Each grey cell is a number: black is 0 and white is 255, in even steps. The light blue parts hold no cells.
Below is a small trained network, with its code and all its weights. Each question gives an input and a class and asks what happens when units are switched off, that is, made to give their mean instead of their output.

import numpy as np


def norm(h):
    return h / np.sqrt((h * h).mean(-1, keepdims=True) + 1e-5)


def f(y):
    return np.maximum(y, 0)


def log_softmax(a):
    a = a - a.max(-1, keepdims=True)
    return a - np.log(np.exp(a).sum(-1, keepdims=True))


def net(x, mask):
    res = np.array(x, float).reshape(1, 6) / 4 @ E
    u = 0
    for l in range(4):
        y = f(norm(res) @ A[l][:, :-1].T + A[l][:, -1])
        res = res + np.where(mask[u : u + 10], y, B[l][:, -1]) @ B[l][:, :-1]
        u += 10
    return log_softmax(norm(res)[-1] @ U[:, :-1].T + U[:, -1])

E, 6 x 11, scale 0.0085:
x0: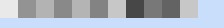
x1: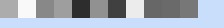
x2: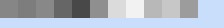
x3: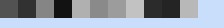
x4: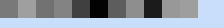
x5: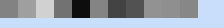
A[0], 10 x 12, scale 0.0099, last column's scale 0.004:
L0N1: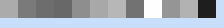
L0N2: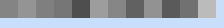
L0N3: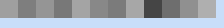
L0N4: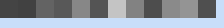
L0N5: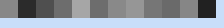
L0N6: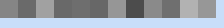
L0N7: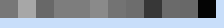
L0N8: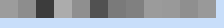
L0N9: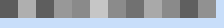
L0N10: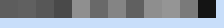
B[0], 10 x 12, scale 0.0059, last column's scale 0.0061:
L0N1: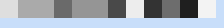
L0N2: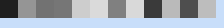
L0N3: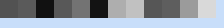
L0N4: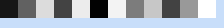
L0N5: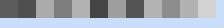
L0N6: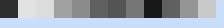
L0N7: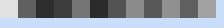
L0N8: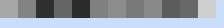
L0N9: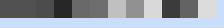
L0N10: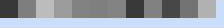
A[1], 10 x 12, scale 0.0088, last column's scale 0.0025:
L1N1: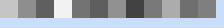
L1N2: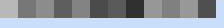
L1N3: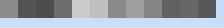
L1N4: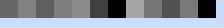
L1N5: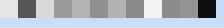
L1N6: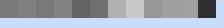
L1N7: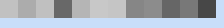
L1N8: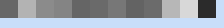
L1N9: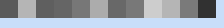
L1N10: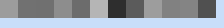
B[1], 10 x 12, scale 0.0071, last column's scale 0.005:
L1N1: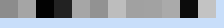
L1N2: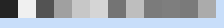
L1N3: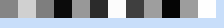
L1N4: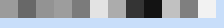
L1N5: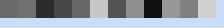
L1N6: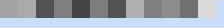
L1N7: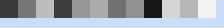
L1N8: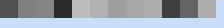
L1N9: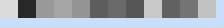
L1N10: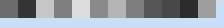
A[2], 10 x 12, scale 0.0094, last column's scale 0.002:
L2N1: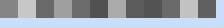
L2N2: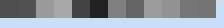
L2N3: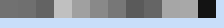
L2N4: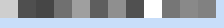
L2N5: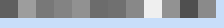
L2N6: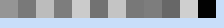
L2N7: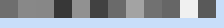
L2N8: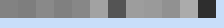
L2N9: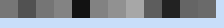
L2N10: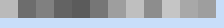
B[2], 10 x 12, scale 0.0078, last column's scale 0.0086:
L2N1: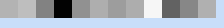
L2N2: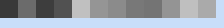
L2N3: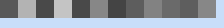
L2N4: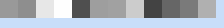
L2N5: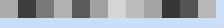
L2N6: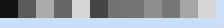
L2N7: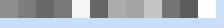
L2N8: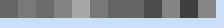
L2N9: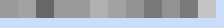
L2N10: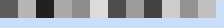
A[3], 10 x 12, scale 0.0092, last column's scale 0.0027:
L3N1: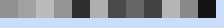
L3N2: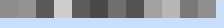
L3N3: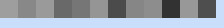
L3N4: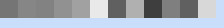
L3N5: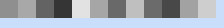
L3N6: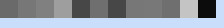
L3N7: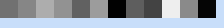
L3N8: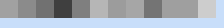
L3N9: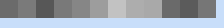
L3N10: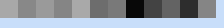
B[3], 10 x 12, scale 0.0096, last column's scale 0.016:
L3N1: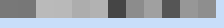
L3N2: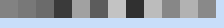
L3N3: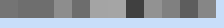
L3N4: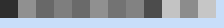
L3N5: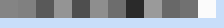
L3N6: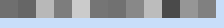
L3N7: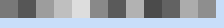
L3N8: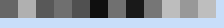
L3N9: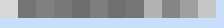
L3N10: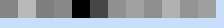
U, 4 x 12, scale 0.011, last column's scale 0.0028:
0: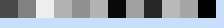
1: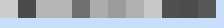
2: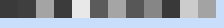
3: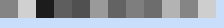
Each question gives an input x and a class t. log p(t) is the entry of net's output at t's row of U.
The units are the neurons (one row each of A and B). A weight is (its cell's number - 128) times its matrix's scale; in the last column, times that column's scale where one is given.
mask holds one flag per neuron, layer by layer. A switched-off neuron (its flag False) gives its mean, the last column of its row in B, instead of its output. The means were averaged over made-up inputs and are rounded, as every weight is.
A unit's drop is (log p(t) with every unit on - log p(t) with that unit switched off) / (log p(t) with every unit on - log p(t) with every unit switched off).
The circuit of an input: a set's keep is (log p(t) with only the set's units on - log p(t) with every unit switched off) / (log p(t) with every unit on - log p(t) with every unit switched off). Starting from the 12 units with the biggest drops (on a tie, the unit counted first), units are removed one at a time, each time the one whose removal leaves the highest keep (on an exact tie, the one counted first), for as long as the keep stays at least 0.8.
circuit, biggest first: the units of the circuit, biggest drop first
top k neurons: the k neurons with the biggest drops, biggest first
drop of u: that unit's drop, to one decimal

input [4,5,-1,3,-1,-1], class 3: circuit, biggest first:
(L0N4)
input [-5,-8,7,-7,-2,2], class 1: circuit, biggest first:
(L1N9 L2N4)
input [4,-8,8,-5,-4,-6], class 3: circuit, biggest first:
(L1N5 L0N1)
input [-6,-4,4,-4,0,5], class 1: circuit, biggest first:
(L1N9 L2N5)
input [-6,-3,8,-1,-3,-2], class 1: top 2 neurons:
(L0N9 L2N5)
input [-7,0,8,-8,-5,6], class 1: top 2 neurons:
(L1N9 L2N5)
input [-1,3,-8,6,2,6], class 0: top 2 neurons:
(L1N4 L1N3)
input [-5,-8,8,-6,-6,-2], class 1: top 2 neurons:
(L0N9 L1N9)
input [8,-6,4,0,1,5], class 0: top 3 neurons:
(L0N1 L1N7 L1N3)
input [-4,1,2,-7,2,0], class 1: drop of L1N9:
0.2
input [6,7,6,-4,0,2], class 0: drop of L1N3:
0.3
